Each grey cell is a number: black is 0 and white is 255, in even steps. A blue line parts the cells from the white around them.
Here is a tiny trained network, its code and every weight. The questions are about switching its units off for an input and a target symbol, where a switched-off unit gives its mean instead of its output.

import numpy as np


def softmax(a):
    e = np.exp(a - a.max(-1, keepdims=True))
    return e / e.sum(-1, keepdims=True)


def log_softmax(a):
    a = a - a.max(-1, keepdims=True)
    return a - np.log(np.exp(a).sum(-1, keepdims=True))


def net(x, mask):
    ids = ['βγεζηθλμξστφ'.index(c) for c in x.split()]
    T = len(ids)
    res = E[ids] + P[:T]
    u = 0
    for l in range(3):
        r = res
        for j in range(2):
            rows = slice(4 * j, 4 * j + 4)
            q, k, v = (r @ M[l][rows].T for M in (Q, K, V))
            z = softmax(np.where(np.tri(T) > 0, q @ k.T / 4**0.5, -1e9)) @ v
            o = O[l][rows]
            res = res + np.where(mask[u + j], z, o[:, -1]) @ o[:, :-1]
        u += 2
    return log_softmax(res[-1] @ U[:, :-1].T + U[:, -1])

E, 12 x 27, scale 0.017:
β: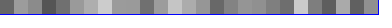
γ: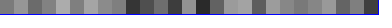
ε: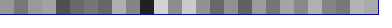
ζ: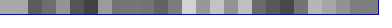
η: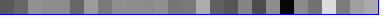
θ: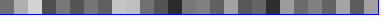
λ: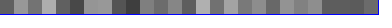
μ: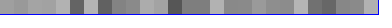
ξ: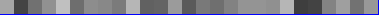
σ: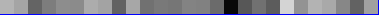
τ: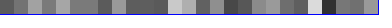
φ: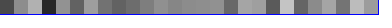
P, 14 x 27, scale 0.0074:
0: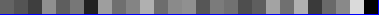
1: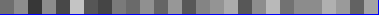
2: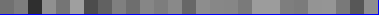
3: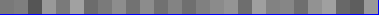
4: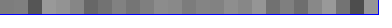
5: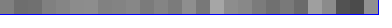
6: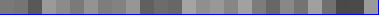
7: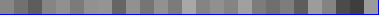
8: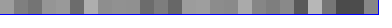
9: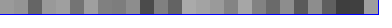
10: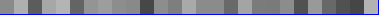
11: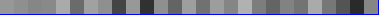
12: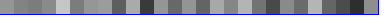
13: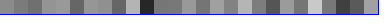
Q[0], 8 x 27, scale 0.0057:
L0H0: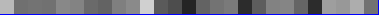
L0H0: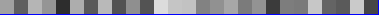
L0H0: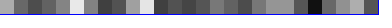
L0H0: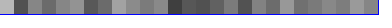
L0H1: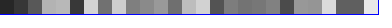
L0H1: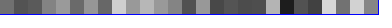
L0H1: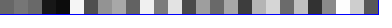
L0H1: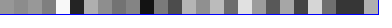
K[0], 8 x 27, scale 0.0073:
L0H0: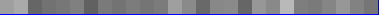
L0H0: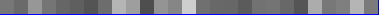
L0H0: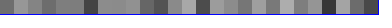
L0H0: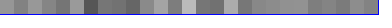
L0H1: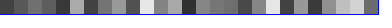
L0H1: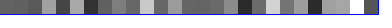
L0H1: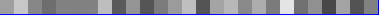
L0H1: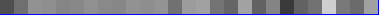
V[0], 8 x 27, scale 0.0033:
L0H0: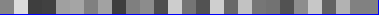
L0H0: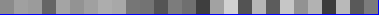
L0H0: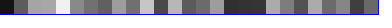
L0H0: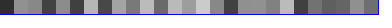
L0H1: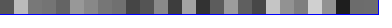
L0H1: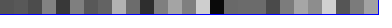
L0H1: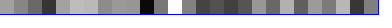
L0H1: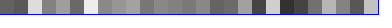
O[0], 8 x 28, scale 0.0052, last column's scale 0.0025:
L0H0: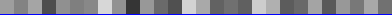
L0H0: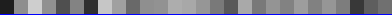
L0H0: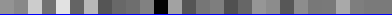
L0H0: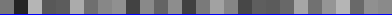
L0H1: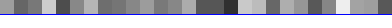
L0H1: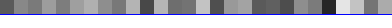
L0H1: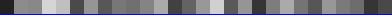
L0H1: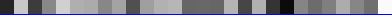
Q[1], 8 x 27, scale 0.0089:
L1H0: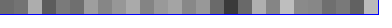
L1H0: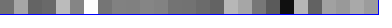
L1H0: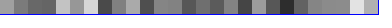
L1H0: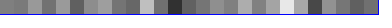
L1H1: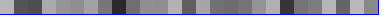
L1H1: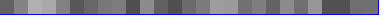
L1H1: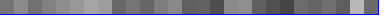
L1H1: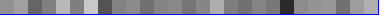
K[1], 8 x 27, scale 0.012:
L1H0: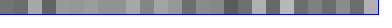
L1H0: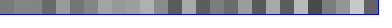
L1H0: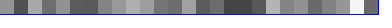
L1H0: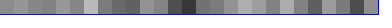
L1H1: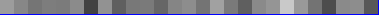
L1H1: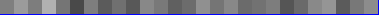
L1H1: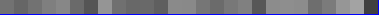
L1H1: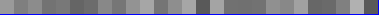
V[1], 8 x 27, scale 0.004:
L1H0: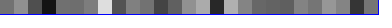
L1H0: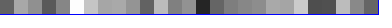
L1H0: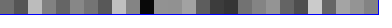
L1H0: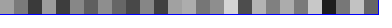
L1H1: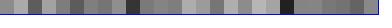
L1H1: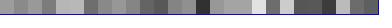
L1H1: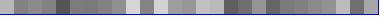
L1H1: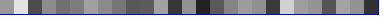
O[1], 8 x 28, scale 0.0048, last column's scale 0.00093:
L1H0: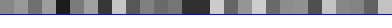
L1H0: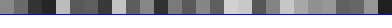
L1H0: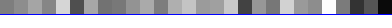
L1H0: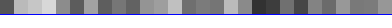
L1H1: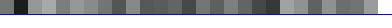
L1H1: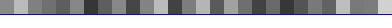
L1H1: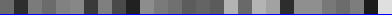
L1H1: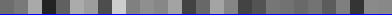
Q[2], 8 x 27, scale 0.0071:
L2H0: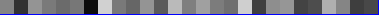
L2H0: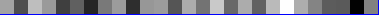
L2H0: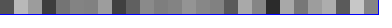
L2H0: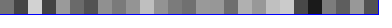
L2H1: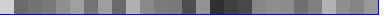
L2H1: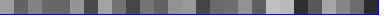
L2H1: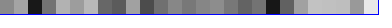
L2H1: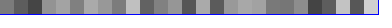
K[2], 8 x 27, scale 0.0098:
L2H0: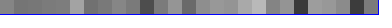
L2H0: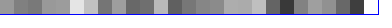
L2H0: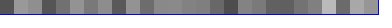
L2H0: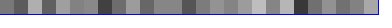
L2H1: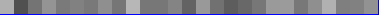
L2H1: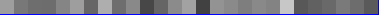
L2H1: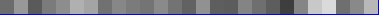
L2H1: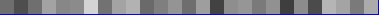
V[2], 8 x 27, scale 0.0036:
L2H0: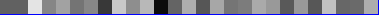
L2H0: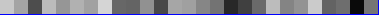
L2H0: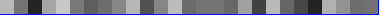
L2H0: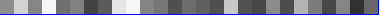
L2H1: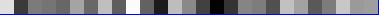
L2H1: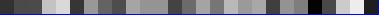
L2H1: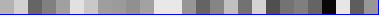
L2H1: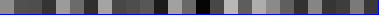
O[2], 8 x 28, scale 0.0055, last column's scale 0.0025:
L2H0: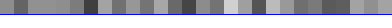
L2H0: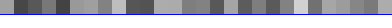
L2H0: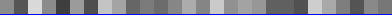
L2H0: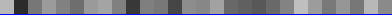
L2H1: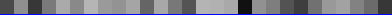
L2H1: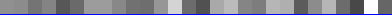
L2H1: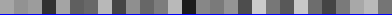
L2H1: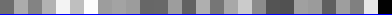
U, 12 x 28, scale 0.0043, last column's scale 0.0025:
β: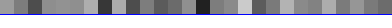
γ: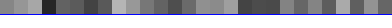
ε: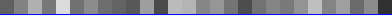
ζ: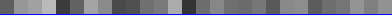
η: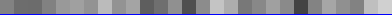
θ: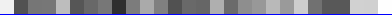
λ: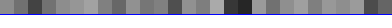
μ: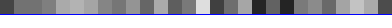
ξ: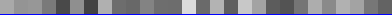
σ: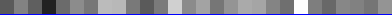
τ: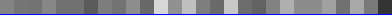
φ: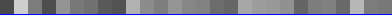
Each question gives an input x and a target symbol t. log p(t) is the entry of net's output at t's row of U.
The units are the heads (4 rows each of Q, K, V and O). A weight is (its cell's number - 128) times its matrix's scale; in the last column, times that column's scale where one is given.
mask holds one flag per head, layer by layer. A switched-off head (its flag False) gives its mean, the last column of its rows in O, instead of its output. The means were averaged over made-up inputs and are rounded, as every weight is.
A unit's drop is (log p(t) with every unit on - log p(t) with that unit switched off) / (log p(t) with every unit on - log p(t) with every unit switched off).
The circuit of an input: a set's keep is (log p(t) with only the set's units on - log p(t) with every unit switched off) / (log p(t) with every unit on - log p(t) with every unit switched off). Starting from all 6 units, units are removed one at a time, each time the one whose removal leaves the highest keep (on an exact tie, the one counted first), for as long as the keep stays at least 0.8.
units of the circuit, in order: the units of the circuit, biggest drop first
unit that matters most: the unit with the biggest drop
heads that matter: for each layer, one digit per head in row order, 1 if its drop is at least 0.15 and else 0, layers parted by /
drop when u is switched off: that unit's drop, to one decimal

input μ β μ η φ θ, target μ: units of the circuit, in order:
L0H1; L1H0; L2H1
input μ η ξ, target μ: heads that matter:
01 / 10 / 01
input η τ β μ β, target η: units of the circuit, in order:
L2H1; L0H0; L1H1; L2H0
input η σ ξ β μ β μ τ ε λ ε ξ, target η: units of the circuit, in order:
L2H1; L1H1; L0H1
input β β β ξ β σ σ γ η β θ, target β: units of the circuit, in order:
L2H1; L1H0; L1H1
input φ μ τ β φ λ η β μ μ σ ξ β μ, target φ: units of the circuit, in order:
L0H1; L2H0
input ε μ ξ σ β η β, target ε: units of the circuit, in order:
L0H0; L1H0; L2H0
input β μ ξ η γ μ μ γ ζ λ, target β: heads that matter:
10 / 10 / 01
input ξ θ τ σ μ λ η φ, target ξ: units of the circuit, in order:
L2H0; L0H1; L2H1
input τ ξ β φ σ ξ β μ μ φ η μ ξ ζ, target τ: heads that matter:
10 / 10 / 11
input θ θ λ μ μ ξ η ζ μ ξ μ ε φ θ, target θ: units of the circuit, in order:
L1H1; L2H0
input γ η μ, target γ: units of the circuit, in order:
L1H1; L0H1; L2H1
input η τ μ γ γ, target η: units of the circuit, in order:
L2H1; L1H1; L0H1; L0H0
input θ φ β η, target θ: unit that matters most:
L2H0
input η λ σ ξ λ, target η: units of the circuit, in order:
L2H1; L1H1; L0H0; L2H0
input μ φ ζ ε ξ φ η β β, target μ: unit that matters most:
L0H0
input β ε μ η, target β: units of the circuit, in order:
L2H1; L1H0
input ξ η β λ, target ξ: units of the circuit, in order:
L2H0; L0H1; L2H1; L1H1
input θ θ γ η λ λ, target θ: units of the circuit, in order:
L2H0; L0H0
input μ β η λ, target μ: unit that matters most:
L0H1
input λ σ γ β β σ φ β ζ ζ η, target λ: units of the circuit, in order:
L1H0; L2H1; L2H0
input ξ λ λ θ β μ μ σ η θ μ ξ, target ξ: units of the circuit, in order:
L0H1; L2H0; L2H1; L1H1
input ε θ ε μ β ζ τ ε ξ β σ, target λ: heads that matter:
00 / 00 / 01
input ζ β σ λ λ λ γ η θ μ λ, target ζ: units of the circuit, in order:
L1H0; L0H1; L2H1
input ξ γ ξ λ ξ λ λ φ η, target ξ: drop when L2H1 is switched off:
0.3
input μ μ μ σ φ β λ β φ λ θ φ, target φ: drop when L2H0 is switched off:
1.1
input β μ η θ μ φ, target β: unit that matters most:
L2H1
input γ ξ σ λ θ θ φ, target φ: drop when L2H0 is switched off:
1.0
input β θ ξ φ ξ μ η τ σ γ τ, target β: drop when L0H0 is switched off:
0.2
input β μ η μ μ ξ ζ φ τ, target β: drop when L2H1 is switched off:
0.5
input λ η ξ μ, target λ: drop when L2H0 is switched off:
0.1
